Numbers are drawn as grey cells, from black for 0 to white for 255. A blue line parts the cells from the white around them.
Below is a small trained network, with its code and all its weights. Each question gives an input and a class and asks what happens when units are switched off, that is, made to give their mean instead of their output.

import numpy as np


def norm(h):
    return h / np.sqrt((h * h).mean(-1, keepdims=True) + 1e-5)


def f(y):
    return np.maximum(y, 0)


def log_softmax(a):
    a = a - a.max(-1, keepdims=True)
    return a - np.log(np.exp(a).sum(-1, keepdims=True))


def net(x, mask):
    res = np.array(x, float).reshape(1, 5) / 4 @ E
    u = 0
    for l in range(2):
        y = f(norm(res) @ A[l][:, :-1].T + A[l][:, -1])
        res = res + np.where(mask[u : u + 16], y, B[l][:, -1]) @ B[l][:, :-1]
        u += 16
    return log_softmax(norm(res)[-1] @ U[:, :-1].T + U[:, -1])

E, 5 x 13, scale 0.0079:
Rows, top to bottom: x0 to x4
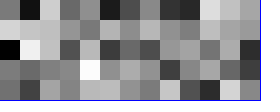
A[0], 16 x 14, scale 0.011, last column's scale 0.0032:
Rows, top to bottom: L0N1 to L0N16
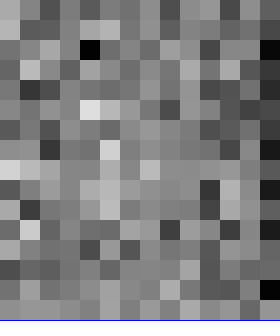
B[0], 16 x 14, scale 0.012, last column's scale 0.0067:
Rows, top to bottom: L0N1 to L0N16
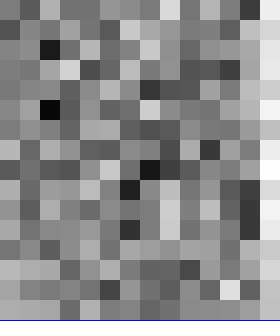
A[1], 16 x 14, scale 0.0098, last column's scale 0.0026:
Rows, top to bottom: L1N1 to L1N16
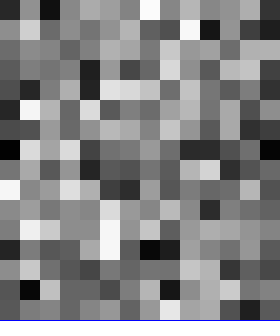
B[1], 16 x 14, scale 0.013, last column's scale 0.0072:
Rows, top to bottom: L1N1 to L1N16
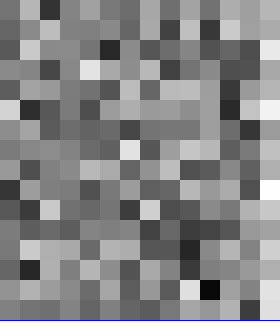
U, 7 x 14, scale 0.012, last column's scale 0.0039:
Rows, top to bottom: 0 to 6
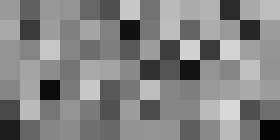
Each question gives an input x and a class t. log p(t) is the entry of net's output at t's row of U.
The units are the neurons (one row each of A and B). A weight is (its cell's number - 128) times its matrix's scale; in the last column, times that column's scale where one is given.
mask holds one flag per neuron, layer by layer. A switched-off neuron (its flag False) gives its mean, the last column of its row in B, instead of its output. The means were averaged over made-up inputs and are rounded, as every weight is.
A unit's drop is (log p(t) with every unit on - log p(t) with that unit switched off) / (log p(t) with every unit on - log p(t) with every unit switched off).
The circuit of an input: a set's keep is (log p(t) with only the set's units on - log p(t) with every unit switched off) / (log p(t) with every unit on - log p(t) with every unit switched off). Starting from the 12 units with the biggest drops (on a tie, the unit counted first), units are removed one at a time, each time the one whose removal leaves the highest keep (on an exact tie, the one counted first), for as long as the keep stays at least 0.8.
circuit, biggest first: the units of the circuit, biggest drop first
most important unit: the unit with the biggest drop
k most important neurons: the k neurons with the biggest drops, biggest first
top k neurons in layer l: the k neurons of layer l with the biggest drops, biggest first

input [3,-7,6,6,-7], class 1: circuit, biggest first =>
(L1N9)
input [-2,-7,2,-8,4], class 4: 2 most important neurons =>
(L0N3, L0N9)
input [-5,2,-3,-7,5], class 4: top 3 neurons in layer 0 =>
(L0N3, L0N13, L0N1)
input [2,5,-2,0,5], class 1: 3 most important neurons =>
(L0N11, L0N10, L0N5)
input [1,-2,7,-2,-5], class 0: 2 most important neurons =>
(L1N8, L0N4)
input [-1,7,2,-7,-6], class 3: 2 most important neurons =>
(L0N9, L0N6)
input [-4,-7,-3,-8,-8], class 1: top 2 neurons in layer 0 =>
(L0N1, L0N12)
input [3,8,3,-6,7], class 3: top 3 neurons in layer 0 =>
(L0N9, L0N12, L0N1)
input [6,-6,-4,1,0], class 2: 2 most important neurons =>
(L1N15, L0N9)
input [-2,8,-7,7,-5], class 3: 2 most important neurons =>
(L0N9, L0N4)
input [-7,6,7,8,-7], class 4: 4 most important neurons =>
(L0N6, L0N11, L0N1, L0N10)
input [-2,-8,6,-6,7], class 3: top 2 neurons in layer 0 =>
(L0N14, L0N12)
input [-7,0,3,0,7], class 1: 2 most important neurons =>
(L0N10, L0N11)
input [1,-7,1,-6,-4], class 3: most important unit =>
L0N5
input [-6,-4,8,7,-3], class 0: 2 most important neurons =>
(L0N4, L1N6)
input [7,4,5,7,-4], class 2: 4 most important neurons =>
(L1N15, L0N3, L0N13, L0N2)
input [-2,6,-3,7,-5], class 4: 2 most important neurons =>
(L0N6, L0N2)
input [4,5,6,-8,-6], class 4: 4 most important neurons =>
(L0N3, L0N11, L0N1, L0N10)
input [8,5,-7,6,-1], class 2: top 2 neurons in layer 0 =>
(L0N4, L0N13)
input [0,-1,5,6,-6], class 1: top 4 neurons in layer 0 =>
(L0N12, L0N3, L0N2, L0N13)
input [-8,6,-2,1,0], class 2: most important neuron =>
(L0N8)
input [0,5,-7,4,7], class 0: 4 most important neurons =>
(L0N2, L0N11, L0N12, L1N5)
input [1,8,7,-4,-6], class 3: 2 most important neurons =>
(L0N9, L0N2)
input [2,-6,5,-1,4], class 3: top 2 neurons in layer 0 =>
(L0N14, L0N2)
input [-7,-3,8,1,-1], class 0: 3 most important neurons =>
(L1N6, L0N4, L1N8)
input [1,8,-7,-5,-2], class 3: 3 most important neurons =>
(L0N9, L0N4, L1N6)
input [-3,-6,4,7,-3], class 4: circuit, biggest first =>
(L0N6)
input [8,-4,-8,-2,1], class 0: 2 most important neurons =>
(L1N5, L0N11)
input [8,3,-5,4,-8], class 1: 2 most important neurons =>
(L0N1, L0N8)
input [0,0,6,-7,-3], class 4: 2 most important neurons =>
(L0N3, L1N1)
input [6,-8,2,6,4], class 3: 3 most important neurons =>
(L0N8, L1N13, L0N14)
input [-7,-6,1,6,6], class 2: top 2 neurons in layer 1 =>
(L1N10, L1N11)
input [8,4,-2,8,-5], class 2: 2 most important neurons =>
(L1N15, L0N3)
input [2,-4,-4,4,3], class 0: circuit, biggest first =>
(L0N2)
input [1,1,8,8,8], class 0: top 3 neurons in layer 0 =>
(L0N4, L0N3, L0N12)
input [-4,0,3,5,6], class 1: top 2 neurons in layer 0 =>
(L0N10, L0N3)
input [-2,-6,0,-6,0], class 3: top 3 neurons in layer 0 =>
(L0N5, L0N14, L0N7)
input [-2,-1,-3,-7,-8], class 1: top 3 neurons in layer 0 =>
(L0N1, L0N12, L0N6)
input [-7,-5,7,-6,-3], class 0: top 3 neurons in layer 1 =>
(L1N6, L1N8, L1N15)
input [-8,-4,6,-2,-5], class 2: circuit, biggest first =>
(L1N2)
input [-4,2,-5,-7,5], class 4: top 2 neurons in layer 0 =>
(L0N3, L0N13)
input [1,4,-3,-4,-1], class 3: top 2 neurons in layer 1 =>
(L1N13, L1N10)
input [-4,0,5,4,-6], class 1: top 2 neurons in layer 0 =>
(L0N12, L0N2)
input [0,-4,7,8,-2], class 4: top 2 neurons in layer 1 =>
(L1N1, L1N5)
